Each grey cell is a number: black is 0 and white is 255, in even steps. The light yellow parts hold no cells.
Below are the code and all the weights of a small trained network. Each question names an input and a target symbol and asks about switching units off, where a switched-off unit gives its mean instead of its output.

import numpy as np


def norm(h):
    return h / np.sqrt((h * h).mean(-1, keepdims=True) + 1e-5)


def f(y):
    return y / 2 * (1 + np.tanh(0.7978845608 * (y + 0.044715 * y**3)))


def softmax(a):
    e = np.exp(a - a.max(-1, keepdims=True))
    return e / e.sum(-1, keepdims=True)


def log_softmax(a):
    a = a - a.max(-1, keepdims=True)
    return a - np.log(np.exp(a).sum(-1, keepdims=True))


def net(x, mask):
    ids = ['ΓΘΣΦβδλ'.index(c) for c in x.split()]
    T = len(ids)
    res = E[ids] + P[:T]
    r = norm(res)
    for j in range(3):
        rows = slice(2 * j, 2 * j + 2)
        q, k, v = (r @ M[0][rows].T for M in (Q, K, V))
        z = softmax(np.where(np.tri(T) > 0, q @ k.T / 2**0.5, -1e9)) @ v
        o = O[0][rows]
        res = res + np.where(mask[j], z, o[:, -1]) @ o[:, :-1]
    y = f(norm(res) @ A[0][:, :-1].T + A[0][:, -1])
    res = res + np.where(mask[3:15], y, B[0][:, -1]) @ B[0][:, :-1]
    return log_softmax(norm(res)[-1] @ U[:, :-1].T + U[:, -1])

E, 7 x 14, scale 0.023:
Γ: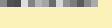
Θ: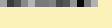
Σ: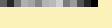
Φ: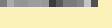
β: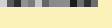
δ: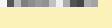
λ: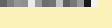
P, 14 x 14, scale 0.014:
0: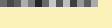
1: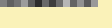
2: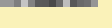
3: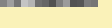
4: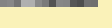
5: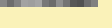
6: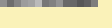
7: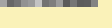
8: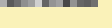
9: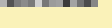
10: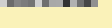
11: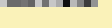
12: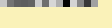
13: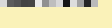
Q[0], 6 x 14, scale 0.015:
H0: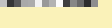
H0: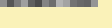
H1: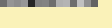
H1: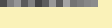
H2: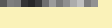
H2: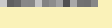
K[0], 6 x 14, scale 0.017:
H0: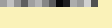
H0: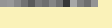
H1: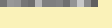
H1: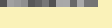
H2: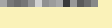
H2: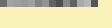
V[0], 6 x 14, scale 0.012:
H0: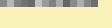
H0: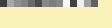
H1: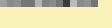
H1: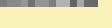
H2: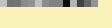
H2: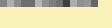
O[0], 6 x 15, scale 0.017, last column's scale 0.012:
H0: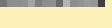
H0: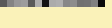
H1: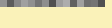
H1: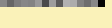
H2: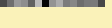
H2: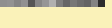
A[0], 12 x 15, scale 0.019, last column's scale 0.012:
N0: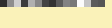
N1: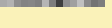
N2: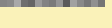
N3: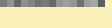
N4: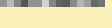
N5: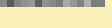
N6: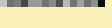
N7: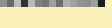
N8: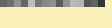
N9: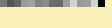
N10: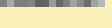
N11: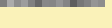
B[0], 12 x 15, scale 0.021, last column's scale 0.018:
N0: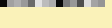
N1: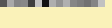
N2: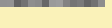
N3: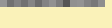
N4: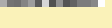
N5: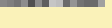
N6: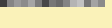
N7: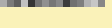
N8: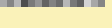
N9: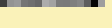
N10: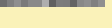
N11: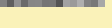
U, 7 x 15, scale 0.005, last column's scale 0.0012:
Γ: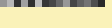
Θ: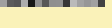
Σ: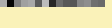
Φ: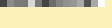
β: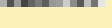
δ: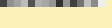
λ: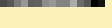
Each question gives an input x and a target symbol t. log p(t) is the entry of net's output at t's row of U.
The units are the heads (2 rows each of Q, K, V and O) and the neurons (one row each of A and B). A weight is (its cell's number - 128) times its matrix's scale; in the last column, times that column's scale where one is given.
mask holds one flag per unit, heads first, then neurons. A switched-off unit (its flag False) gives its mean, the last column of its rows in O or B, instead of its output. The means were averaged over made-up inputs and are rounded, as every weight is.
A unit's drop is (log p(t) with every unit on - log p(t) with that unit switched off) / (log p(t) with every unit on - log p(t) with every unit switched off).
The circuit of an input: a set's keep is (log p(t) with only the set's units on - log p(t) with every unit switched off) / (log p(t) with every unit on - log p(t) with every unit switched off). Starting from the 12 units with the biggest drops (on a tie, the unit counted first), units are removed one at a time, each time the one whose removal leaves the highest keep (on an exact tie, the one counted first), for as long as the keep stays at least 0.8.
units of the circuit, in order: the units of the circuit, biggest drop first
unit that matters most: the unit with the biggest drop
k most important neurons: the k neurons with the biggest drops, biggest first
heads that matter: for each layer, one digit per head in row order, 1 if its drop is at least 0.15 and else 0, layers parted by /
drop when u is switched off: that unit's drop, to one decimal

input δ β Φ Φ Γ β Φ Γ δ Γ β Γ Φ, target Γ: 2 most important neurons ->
(N1, N4)
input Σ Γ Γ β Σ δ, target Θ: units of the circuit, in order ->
(H1, N7, N5)
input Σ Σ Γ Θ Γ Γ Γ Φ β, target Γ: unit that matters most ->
H2
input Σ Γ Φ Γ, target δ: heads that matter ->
111
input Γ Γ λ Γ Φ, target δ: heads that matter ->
000
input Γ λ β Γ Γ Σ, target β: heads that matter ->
010
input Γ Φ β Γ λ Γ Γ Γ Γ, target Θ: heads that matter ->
101
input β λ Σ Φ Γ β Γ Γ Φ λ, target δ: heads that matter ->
110
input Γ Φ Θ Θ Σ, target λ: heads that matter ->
101
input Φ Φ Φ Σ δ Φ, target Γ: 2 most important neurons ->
(N1, N5)
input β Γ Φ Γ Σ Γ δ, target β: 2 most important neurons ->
(N4, N1)
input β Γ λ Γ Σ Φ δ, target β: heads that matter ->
001
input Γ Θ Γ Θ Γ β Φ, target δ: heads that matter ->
001
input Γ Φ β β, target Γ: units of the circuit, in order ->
(H0)
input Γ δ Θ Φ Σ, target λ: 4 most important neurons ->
(N4, N1, N11, N0)
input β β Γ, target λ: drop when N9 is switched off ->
0.5
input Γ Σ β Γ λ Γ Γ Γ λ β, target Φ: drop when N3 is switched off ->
0.0
